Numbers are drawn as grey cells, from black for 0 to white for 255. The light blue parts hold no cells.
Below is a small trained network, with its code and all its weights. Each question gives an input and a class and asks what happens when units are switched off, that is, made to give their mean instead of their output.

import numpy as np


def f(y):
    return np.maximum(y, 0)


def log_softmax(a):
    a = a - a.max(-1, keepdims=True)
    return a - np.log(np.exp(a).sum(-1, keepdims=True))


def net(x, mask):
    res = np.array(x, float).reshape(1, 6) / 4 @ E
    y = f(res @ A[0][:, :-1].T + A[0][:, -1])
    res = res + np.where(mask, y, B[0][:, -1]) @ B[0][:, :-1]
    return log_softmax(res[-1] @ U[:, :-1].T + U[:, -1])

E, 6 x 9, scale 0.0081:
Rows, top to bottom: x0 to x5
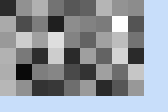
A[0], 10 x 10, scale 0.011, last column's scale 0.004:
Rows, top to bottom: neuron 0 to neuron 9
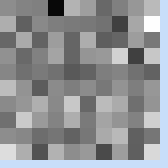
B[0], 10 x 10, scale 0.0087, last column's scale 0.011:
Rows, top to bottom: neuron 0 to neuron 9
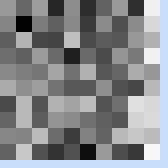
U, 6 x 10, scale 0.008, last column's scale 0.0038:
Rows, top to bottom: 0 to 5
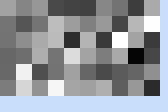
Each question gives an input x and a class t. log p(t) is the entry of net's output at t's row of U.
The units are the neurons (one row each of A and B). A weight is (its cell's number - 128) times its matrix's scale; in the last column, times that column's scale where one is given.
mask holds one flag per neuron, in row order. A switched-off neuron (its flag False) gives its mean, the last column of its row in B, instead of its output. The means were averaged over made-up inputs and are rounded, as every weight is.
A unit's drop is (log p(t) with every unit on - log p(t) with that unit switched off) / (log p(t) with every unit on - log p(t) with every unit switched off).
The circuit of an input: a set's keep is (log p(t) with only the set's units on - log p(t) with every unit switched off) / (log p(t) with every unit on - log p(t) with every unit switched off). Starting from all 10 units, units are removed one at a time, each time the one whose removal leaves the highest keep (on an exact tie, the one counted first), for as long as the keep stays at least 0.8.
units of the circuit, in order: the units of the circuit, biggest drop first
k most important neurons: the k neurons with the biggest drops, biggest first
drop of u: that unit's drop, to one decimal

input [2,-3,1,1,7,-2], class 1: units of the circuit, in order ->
[neuron 9; neuron 0]
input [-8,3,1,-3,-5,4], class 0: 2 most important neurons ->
[neuron 0; neuron 6]
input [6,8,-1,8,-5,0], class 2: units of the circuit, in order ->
[neuron 8]
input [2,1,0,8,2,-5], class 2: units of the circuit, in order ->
[neuron 8; neuron 0]
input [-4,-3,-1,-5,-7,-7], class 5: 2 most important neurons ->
[neuron 9; neuron 0]
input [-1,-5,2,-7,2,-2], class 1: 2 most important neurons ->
[neuron 1; neuron 9]
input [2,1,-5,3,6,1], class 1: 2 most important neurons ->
[neuron 9; neuron 0]
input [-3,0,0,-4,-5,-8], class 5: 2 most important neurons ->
[neuron 9; neuron 0]
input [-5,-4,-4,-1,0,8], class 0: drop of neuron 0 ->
0.1
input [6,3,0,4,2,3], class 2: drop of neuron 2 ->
0.0
